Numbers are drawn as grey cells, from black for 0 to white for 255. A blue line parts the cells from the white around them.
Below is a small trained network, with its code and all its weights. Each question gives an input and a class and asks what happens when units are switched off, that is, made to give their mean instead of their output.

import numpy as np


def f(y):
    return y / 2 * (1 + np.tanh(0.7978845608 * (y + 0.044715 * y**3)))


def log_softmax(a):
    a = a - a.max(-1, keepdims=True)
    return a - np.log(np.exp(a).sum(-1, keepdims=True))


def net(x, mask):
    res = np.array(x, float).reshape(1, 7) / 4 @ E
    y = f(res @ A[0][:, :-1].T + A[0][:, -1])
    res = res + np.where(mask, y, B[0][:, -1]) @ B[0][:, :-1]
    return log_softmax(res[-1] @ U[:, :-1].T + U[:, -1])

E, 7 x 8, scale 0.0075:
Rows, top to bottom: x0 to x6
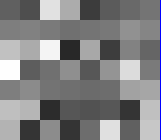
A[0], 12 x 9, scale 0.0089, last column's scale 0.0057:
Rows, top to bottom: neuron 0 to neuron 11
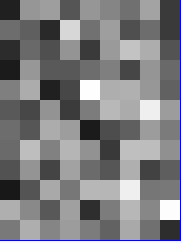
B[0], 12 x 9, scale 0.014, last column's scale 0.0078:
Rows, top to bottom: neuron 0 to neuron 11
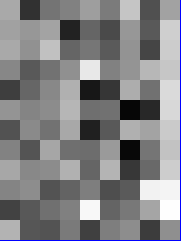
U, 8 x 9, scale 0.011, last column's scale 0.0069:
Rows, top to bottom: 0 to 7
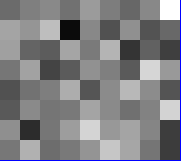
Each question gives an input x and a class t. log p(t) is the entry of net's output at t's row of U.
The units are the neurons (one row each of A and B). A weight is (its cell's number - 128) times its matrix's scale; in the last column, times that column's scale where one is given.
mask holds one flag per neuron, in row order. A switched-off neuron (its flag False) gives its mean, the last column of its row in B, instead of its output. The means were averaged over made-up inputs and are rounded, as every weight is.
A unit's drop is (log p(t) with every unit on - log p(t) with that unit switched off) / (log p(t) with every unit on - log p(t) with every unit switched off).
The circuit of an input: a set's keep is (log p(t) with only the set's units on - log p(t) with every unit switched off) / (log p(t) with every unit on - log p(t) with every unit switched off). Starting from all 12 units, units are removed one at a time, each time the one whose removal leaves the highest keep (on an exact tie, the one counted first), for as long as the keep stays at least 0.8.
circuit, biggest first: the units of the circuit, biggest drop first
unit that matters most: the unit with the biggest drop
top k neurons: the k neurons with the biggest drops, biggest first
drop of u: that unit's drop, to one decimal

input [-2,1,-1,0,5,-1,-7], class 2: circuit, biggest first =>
(neuron 8; neuron 7)
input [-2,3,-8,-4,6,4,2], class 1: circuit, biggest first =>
(neuron 1; neuron 2)
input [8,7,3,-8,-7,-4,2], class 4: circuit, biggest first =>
(neuron 6)
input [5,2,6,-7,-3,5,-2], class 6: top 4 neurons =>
(neuron 0; neuron 3; neuron 1; neuron 9)
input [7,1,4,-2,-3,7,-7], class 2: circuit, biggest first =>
(neuron 7; neuron 1)
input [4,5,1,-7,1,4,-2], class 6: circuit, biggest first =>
(neuron 3; neuron 0)
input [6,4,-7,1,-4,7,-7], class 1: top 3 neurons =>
(neuron 1; neuron 2; neuron 9)
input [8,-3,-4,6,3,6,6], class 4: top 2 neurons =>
(neuron 6; neuron 9)
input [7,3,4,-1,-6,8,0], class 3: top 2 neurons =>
(neuron 4; neuron 2)
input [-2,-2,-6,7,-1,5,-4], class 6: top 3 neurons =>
(neuron 10; neuron 9; neuron 5)
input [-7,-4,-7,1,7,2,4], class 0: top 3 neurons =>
(neuron 10; neuron 5; neuron 6)
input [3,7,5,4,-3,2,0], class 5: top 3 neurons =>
(neuron 1; neuron 2; neuron 9)
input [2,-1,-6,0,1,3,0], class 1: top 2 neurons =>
(neuron 1; neuron 2)
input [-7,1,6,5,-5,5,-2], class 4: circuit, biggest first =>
(neuron 4; neuron 1)
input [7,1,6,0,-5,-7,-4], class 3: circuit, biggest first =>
(neuron 9; neuron 2)
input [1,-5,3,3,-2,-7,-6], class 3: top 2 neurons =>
(neuron 9; neuron 5)
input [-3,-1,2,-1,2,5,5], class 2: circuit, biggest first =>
(neuron 5)
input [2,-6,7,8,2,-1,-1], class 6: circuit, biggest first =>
(neuron 1; neuron 10)
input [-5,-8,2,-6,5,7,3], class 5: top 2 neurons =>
(neuron 9; neuron 4)
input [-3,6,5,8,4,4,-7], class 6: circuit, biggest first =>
(neuron 10)
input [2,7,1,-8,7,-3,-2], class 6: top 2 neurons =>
(neuron 0; neuron 3)
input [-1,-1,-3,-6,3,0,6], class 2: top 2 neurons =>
(neuron 5; neuron 10)
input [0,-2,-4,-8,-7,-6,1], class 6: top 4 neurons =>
(neuron 0; neuron 3; neuron 6; neuron 7)
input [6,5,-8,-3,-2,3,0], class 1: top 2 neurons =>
(neuron 1; neuron 2)
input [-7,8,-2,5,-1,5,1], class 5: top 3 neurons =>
(neuron 10; neuron 6; neuron 9)
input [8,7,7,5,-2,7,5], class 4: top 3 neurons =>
(neuron 6; neuron 9; neuron 1)
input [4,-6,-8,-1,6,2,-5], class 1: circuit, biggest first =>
(neuron 1)
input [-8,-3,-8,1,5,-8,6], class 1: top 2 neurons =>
(neuron 2; neuron 1)
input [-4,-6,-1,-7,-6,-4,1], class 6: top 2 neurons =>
(neuron 0; neuron 3)
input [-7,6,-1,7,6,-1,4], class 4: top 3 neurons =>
(neuron 4; neuron 3; neuron 7)
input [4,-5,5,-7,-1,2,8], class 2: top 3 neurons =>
(neuron 5; neuron 10; neuron 1)
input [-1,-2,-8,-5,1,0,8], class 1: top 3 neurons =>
(neuron 1; neuron 2; neuron 8)
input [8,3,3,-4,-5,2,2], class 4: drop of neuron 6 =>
0.4
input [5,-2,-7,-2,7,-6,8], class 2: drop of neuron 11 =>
-0.1
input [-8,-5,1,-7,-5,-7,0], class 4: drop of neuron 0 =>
0.3
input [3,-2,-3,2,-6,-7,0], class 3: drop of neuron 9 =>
0.6
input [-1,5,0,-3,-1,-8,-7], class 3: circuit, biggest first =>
(neuron 9)
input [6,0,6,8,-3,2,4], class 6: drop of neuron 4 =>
0.2
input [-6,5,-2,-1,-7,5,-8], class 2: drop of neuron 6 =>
0.1
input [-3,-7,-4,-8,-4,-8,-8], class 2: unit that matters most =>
neuron 8
